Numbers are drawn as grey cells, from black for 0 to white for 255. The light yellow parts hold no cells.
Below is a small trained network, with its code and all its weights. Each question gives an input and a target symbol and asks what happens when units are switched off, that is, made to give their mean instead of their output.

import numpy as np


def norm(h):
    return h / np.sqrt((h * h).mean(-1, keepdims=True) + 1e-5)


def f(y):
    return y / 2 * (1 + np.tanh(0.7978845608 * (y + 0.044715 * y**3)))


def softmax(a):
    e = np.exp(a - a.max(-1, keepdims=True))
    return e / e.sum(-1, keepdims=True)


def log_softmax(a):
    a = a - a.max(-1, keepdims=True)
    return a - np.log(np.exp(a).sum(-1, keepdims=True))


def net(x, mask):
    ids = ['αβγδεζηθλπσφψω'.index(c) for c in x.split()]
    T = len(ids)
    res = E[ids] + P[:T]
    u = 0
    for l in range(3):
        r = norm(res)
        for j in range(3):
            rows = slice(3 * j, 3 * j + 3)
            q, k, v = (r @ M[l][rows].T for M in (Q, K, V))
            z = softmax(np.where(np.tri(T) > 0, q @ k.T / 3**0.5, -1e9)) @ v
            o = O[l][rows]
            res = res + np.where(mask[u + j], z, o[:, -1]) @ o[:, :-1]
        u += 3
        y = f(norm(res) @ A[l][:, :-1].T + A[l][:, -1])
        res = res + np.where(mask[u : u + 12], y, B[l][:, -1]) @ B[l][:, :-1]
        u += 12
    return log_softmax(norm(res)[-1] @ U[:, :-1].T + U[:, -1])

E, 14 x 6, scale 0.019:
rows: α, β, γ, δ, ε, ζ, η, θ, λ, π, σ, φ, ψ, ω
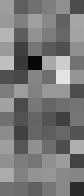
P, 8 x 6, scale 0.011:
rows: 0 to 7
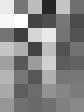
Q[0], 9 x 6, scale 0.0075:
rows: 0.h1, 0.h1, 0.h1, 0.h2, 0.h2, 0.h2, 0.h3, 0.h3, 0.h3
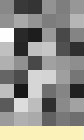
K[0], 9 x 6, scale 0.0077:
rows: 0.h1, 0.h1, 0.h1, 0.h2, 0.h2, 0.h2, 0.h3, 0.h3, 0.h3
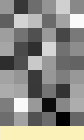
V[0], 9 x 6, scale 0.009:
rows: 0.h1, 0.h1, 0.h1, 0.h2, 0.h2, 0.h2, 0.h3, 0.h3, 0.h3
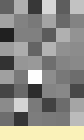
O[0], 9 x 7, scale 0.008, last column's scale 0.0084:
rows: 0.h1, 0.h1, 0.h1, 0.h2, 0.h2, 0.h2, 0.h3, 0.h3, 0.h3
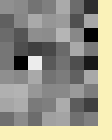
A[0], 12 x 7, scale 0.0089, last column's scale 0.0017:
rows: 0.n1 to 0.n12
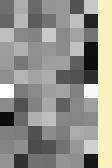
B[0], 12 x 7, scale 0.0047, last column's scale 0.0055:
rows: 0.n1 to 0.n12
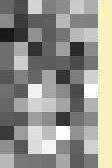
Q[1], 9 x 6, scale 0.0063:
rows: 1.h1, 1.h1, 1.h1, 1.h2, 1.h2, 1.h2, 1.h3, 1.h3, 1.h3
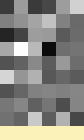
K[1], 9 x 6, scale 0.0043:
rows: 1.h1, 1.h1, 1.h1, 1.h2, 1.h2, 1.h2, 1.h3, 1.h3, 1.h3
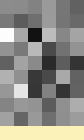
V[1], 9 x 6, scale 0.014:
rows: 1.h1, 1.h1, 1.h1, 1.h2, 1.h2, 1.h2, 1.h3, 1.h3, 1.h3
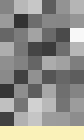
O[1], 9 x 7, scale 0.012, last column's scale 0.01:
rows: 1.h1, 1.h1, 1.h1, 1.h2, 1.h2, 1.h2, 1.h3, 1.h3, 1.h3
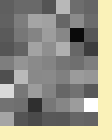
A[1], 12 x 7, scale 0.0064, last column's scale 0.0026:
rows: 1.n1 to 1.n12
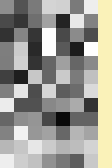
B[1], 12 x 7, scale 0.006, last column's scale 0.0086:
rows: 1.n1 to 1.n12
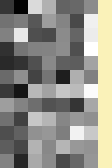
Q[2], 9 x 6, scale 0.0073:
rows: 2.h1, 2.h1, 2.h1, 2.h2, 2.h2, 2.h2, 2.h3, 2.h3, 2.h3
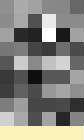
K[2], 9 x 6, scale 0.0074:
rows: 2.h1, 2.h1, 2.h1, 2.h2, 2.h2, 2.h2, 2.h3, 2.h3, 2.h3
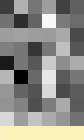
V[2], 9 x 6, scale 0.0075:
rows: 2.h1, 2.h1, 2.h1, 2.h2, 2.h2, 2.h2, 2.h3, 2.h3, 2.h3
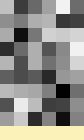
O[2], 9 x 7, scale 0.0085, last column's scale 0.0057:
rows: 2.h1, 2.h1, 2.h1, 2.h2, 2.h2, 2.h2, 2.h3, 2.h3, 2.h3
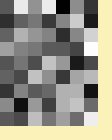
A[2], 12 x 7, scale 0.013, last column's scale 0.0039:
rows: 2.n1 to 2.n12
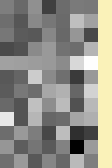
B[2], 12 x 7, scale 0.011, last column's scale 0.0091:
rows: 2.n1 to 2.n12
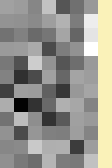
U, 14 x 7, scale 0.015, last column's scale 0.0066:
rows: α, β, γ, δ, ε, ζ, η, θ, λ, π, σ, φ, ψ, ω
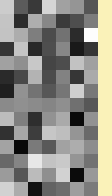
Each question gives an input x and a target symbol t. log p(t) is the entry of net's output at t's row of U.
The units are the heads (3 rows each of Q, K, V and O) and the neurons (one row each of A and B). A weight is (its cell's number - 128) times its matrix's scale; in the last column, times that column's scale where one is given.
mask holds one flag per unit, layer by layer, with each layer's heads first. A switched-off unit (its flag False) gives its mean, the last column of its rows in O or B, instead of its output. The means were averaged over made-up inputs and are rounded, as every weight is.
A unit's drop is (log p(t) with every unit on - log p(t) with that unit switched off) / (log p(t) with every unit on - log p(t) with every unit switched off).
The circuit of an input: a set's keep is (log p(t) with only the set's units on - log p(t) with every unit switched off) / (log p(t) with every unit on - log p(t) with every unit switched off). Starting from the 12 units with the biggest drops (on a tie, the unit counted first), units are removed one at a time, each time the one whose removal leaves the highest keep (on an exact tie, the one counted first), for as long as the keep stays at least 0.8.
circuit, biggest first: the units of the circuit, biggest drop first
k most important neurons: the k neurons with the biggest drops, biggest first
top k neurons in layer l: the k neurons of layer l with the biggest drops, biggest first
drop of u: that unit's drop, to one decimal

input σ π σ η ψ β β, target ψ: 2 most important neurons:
2.n11, 0.n3
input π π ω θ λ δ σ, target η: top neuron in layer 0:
0.n11
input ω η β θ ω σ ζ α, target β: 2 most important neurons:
0.n10, 2.n6
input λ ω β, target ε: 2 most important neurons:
2.n9, 0.n10
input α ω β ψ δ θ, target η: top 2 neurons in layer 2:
2.n7, 2.n4
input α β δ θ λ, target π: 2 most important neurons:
2.n2, 2.n9
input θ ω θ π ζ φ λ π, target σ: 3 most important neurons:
0.n7, 2.n6, 0.n9
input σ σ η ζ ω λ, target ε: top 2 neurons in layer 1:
1.n5, 1.n11
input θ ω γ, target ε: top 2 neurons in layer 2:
2.n9, 2.n11
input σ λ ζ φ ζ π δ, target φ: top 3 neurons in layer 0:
0.n9, 0.n7, 0.n11
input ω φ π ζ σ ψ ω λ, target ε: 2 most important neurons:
2.n9, 0.n3
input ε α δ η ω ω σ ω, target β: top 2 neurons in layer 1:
1.n12, 1.n3
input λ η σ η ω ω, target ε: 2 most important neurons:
2.n9, 0.n10
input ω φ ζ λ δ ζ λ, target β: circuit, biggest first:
1.h3
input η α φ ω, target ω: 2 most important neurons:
2.n9, 0.n7
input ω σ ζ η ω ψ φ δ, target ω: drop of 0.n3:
0.2
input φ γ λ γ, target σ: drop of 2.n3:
0.0
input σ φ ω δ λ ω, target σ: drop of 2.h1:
0.1
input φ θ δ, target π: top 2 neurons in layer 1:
1.n2, 1.n3
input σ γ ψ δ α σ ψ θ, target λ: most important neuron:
0.n7
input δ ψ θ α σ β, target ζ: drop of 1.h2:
0.5
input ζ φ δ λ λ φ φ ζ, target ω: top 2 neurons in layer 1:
1.n7, 1.n4
